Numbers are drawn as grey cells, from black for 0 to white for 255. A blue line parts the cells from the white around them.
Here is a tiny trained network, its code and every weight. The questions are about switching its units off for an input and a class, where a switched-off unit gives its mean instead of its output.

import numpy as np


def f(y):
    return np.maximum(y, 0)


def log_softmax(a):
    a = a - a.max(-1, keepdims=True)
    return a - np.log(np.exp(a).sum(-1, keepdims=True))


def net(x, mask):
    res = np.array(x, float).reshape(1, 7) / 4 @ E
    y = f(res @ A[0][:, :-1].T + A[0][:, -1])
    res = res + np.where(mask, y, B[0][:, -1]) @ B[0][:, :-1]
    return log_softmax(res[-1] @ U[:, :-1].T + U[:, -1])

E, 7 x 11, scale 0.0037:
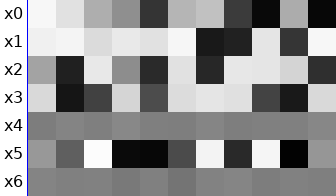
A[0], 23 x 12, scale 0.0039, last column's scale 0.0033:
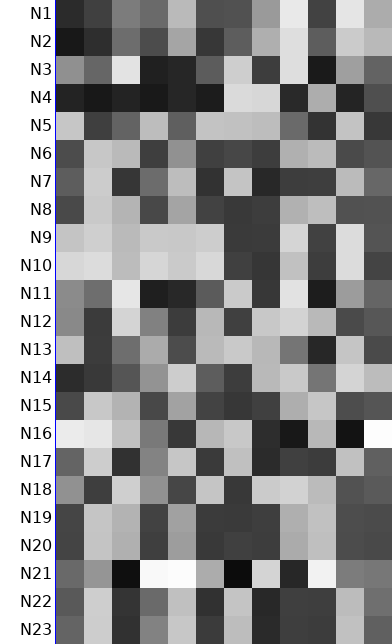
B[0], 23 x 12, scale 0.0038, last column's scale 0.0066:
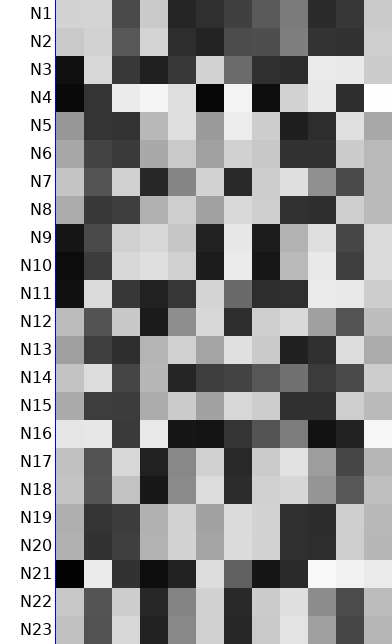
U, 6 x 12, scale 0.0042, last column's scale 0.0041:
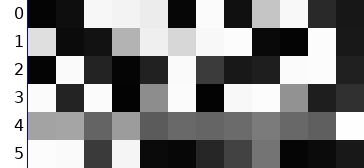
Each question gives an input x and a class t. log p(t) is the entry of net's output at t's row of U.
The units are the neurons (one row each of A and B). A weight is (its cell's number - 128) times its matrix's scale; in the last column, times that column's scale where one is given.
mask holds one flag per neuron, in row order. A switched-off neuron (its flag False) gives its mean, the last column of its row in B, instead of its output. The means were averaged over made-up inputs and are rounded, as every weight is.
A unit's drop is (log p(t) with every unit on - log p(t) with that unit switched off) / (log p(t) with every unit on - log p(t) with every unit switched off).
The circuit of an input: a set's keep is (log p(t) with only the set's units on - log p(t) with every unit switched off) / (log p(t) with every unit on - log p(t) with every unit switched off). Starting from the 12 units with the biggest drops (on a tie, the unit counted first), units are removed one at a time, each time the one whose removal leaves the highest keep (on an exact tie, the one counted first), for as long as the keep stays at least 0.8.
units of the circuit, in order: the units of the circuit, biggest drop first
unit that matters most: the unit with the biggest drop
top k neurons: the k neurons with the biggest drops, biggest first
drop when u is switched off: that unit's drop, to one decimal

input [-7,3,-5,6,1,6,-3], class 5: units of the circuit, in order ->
(N1)
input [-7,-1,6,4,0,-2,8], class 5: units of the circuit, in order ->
(N14; N2)
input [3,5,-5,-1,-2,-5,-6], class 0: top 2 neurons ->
(N10; N9)
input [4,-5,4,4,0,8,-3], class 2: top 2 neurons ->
(N3; N11)
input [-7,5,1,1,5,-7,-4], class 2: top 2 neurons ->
(N21; N16)
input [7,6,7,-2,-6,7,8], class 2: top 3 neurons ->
(N11; N3; N4)
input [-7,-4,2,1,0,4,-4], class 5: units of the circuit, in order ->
(N2; N1)
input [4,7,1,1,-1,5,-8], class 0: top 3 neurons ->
(N10; N9; N21)
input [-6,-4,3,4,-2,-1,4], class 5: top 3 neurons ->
(N2; N14; N1)
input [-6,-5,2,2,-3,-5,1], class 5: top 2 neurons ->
(N14; N2)
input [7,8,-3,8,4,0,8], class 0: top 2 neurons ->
(N10; N9)
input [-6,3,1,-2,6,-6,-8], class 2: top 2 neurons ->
(N21; N16)
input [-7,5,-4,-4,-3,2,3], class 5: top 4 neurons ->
(N1; N2; N14; N4)
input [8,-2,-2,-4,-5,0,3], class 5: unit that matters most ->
N16
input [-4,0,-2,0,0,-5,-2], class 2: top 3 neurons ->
(N21; N16; N4)
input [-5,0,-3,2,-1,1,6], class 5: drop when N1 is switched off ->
0.2
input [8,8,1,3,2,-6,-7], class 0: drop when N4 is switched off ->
-0.1
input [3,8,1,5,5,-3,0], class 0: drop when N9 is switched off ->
0.2
